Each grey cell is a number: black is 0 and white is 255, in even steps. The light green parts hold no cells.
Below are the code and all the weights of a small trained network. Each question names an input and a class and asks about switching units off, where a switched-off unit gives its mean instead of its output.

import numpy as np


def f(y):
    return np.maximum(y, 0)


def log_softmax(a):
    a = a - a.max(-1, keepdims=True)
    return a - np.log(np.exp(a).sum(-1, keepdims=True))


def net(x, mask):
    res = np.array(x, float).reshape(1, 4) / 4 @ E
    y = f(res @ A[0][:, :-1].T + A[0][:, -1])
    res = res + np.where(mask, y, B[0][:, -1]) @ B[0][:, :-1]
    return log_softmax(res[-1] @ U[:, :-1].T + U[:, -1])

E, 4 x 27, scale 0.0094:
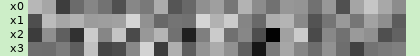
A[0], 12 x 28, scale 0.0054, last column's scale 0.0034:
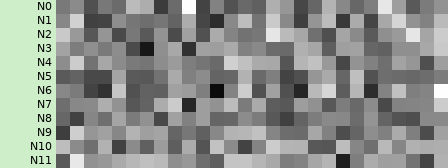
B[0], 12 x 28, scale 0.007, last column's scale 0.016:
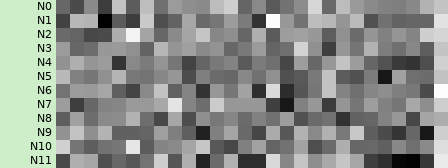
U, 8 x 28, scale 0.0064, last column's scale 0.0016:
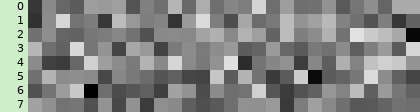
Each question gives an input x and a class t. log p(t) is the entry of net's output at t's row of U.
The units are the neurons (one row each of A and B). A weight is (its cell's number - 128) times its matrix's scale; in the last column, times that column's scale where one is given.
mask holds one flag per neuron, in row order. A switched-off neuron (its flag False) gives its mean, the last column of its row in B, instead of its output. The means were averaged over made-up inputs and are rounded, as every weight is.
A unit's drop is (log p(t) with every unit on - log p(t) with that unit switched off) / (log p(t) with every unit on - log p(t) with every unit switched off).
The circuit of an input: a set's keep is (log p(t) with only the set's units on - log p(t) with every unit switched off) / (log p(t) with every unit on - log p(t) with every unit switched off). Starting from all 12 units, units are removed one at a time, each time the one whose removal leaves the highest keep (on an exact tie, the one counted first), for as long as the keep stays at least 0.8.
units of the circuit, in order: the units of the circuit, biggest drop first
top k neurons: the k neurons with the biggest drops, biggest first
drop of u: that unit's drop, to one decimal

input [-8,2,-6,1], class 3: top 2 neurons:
(N2, N0)
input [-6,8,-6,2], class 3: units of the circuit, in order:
(N1)
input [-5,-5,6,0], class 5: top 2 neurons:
(N11, N8)
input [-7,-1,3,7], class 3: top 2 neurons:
(N1, N7)
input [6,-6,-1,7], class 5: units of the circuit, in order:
(N11, N5)
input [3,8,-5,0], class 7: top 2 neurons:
(N11, N1)
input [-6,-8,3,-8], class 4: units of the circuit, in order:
(N11, N1, N0)
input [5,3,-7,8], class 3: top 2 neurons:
(N4, N0)
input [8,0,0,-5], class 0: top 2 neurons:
(N2, N10)
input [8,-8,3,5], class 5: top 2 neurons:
(N5, N11)
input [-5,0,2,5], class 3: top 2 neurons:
(N1, N11)
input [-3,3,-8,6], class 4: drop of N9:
0.2
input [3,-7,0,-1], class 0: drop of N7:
0.2
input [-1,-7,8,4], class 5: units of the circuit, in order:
(N5)
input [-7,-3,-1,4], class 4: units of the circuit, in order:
(N11, N6)
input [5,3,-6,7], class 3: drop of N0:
0.1
